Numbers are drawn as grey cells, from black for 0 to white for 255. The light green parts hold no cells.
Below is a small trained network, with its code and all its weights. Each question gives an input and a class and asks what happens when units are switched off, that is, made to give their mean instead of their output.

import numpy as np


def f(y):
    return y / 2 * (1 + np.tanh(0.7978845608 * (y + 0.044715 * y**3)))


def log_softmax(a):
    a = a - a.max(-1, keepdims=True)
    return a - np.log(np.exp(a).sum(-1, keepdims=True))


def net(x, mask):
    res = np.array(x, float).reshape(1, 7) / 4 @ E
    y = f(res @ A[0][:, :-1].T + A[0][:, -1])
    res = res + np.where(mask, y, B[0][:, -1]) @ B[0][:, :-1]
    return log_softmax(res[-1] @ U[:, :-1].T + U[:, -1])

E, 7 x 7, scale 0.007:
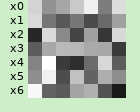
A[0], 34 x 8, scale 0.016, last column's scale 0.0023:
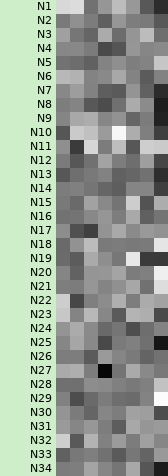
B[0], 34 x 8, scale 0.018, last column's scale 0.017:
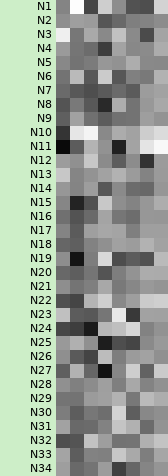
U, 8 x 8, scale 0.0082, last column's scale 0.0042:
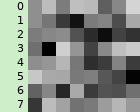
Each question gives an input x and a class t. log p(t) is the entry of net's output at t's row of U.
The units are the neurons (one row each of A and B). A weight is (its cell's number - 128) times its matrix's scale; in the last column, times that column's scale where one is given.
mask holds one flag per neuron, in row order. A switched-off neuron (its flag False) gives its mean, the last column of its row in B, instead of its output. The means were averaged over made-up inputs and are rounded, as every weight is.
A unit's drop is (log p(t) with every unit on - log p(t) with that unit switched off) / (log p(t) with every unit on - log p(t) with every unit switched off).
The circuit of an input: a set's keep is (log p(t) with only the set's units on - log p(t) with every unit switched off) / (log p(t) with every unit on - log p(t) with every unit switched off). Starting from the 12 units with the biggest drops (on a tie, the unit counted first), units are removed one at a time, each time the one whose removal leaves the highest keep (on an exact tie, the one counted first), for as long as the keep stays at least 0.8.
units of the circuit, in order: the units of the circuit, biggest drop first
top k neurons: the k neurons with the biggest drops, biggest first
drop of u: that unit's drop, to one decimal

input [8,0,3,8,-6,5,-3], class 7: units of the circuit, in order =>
[N10]
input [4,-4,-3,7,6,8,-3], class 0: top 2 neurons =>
[N10 N1]
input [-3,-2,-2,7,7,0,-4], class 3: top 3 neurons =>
[N19 N15 N10]
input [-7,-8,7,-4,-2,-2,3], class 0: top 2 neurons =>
[N11 N27]
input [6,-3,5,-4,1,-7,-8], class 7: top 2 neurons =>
[N10 N19]
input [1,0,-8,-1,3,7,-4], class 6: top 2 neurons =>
[N10 N19]
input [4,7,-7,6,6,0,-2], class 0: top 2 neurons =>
[N23 N11]
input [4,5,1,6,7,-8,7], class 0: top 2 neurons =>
[N1 N11]
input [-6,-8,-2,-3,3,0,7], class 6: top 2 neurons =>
[N11 N22]
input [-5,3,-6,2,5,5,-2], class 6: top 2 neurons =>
[N19 N15]
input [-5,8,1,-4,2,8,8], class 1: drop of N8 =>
0.1
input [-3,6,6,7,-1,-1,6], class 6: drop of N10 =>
0.3
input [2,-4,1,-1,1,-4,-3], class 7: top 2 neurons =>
[N19 N22]
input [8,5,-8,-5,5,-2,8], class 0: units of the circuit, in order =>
[N1]
